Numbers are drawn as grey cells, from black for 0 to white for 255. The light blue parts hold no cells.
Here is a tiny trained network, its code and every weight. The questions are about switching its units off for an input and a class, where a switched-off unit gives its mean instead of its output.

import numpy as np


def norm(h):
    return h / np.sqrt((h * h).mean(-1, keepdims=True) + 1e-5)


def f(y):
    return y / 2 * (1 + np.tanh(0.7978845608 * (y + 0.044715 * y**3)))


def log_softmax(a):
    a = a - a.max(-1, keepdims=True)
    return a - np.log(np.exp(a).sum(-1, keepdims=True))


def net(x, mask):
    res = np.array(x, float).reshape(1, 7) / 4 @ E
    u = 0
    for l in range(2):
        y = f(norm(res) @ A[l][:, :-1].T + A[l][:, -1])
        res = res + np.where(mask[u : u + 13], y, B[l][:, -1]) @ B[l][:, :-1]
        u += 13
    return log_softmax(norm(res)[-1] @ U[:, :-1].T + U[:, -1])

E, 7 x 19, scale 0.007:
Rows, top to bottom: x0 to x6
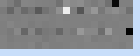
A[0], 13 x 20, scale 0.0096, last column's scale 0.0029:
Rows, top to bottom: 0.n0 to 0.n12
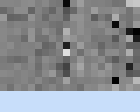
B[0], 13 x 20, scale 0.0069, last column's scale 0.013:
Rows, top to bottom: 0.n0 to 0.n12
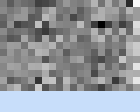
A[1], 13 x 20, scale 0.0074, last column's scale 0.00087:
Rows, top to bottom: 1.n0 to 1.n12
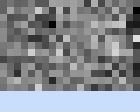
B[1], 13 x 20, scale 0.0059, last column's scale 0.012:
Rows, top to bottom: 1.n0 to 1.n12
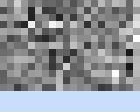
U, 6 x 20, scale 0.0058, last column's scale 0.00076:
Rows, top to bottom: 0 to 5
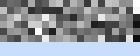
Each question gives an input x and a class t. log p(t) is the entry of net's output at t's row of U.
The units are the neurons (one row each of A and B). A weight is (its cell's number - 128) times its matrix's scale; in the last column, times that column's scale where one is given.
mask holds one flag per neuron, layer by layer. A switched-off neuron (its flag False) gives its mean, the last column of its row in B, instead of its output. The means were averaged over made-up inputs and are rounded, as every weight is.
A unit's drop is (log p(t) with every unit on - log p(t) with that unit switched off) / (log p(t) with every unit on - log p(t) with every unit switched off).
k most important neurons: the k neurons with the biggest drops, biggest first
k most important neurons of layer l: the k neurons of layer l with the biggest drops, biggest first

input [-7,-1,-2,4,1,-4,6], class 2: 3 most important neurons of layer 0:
(0.n0 0.n4 0.n3)
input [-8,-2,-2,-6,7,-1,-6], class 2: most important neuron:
(0.n0)
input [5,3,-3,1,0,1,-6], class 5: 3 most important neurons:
(0.n11 0.n0 0.n7)
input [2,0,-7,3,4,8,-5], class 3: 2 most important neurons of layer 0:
(0.n9 0.n0)
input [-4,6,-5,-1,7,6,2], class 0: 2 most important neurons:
(1.n3 0.n11)
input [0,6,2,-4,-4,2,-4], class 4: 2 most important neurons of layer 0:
(0.n7 0.n11)
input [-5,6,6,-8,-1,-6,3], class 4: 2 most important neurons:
(0.n0 0.n7)
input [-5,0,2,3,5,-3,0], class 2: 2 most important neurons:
(0.n9 0.n0)
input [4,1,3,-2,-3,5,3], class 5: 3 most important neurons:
(0.n11 0.n0 0.n4)
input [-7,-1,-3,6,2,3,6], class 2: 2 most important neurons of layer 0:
(0.n0 0.n3)
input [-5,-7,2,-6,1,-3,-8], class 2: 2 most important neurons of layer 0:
(0.n6 0.n4)
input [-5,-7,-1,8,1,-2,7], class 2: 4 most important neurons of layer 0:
(0.n6 0.n4 0.n9 0.n10)
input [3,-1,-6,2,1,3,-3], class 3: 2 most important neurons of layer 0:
(0.n3 0.n11)
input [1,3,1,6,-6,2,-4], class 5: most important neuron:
(0.n3)
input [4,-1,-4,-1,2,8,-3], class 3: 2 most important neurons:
(0.n3 0.n11)
